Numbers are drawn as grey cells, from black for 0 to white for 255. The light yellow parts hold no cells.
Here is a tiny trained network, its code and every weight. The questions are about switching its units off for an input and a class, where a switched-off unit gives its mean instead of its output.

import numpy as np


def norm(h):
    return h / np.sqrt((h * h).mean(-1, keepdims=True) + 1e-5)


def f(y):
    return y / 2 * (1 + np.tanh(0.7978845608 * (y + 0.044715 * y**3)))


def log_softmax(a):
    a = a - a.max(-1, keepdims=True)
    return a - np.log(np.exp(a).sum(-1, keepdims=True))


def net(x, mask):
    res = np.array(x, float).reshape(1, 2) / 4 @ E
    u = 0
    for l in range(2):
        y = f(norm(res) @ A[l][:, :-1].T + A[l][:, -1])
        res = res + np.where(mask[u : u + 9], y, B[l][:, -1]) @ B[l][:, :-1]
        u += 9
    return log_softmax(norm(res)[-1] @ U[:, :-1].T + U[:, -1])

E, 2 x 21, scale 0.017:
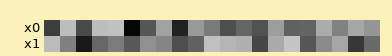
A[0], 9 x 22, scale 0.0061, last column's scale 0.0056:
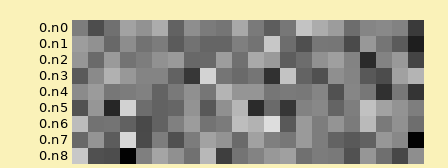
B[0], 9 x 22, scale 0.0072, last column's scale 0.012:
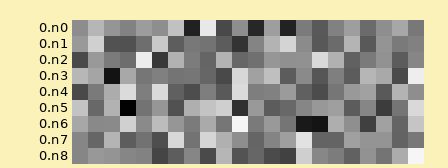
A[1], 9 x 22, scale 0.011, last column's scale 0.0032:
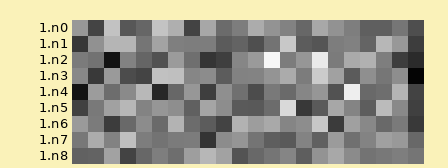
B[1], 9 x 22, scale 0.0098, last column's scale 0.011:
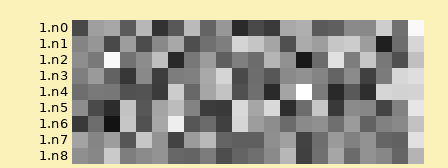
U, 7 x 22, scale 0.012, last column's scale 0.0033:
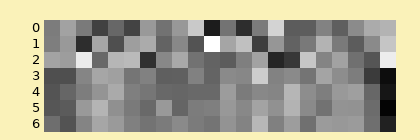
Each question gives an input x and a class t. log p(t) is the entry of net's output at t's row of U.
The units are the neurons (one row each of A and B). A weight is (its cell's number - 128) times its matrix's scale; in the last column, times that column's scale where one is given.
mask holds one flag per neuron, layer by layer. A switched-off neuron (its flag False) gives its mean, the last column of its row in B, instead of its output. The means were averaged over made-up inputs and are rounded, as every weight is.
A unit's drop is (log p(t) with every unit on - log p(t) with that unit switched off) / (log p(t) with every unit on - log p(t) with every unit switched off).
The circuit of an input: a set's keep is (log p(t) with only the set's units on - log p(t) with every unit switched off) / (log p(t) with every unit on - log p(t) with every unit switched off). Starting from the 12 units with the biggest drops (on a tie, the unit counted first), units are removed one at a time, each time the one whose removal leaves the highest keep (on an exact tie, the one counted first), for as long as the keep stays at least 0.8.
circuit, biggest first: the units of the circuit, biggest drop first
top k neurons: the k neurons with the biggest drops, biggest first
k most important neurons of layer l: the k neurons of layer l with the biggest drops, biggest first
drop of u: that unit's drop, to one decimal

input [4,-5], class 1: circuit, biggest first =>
1.n5
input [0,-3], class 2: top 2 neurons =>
0.n3, 0.n6
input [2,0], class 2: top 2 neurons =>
0.n5, 1.n8
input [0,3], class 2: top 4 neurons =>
0.n6, 0.n3, 1.n5, 1.n6
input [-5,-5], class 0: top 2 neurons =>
0.n6, 1.n0
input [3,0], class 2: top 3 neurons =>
0.n5, 1.n8, 0.n8
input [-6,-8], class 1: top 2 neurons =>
1.n5, 0.n5
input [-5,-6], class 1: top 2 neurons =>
0.n5, 1.n5
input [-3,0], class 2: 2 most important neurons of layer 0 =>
0.n8, 0.n5
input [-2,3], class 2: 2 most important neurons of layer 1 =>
1.n7, 1.n5
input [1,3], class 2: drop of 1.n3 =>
0.1
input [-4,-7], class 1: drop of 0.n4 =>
0.0
